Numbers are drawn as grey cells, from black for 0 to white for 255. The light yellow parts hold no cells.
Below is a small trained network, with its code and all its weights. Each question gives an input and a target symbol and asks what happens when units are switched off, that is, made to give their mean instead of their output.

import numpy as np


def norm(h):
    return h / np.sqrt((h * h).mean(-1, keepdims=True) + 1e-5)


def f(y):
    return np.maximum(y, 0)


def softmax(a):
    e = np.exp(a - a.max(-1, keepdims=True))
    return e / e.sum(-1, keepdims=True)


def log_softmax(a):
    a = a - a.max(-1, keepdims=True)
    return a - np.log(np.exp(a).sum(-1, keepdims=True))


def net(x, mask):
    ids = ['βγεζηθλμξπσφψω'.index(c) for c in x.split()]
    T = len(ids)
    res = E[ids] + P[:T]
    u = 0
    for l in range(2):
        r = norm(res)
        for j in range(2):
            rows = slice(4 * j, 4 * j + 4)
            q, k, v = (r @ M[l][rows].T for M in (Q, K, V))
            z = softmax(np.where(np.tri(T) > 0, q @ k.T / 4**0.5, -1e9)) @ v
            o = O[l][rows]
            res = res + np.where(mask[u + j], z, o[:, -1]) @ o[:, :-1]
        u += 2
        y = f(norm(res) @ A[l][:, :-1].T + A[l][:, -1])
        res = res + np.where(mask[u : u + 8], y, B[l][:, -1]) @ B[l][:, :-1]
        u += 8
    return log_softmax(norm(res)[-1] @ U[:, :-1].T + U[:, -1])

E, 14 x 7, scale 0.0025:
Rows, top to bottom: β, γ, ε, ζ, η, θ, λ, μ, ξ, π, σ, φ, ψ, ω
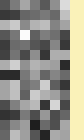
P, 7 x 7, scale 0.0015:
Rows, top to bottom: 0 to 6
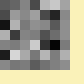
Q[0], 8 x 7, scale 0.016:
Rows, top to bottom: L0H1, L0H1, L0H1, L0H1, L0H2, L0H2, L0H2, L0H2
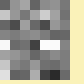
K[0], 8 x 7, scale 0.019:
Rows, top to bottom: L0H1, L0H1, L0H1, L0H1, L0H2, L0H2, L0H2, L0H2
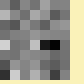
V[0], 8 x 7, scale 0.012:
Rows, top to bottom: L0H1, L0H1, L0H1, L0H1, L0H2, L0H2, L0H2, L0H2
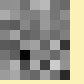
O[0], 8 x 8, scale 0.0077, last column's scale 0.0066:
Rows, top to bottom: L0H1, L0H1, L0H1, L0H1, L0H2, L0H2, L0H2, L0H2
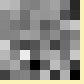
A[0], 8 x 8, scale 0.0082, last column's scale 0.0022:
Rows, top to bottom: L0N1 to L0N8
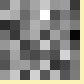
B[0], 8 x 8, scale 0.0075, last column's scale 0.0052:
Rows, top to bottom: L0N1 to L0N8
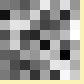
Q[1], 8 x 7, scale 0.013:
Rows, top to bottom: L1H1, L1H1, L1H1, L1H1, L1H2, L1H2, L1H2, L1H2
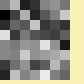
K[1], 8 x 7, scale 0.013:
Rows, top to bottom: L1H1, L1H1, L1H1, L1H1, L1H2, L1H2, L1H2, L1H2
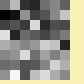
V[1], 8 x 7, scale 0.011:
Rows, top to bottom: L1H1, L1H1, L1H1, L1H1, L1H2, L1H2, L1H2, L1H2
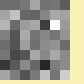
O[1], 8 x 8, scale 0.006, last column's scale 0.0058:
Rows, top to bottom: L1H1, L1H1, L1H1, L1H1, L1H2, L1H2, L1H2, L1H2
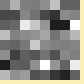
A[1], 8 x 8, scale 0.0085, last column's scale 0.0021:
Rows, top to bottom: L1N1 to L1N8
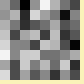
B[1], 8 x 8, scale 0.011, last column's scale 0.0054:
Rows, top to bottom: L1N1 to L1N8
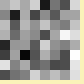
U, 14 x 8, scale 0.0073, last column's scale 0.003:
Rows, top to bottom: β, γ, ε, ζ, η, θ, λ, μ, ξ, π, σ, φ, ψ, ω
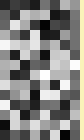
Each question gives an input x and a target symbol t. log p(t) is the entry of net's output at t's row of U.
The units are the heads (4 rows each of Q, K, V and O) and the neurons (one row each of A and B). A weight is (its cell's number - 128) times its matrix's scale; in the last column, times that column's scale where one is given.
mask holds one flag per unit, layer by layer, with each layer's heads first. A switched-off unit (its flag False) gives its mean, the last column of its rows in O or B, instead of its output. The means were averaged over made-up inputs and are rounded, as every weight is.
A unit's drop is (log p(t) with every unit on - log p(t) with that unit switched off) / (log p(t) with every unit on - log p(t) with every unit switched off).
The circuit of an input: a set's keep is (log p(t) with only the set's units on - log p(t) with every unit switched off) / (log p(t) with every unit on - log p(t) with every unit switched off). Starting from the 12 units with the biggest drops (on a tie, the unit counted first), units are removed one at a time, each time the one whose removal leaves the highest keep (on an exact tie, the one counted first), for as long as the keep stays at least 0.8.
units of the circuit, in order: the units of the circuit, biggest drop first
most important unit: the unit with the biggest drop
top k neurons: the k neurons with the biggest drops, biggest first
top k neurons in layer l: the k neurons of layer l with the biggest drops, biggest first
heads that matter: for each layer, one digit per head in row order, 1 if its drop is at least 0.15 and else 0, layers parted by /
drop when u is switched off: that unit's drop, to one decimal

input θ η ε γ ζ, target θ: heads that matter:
01 / 10
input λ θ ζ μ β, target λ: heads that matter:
01 / 10
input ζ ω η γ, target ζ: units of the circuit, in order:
(L0H2; L1H1; L1N1)
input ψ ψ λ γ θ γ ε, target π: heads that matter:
11 / 00
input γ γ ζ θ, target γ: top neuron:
(L0N4)
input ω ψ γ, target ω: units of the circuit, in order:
(L0H2; L0N6)
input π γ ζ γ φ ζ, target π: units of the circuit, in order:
(L0H2; L0N6)
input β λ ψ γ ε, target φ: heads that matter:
11 / 01
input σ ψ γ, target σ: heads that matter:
01 / 00
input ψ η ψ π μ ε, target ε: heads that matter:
11 / 10
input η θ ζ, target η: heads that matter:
01 / 10
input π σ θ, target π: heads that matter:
11 / 00
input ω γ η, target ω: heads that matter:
01 / 00
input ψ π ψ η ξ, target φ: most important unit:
L0N8
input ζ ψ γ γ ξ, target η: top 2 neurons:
(L1N4; L1N6)
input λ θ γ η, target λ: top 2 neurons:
(L0N6; L1N1)
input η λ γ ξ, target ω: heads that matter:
11 / 00
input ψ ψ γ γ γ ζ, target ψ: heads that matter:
01 / 00
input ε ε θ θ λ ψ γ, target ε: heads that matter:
11 / 01
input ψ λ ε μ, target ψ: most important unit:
L0H2
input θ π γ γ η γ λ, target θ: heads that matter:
11 / 01
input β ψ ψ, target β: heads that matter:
01 / 00
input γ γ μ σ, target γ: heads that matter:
01 / 10
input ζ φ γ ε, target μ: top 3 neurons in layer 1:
(L1N6; L1N2; L1N4)
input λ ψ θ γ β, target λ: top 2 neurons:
(L0N6; L1N1)
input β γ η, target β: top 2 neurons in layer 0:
(L0N8; L0N4)
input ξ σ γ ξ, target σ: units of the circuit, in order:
(L0H2)
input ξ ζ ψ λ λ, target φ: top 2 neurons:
(L0N8; L1N6)
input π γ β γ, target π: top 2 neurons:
(L0N6; L1N5)
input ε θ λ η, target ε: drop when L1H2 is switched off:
0.5
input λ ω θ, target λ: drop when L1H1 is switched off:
0.9
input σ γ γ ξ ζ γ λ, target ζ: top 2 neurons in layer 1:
(L1N2; L1N1)
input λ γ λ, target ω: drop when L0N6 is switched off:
0.2
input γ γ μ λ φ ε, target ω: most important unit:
L0N2
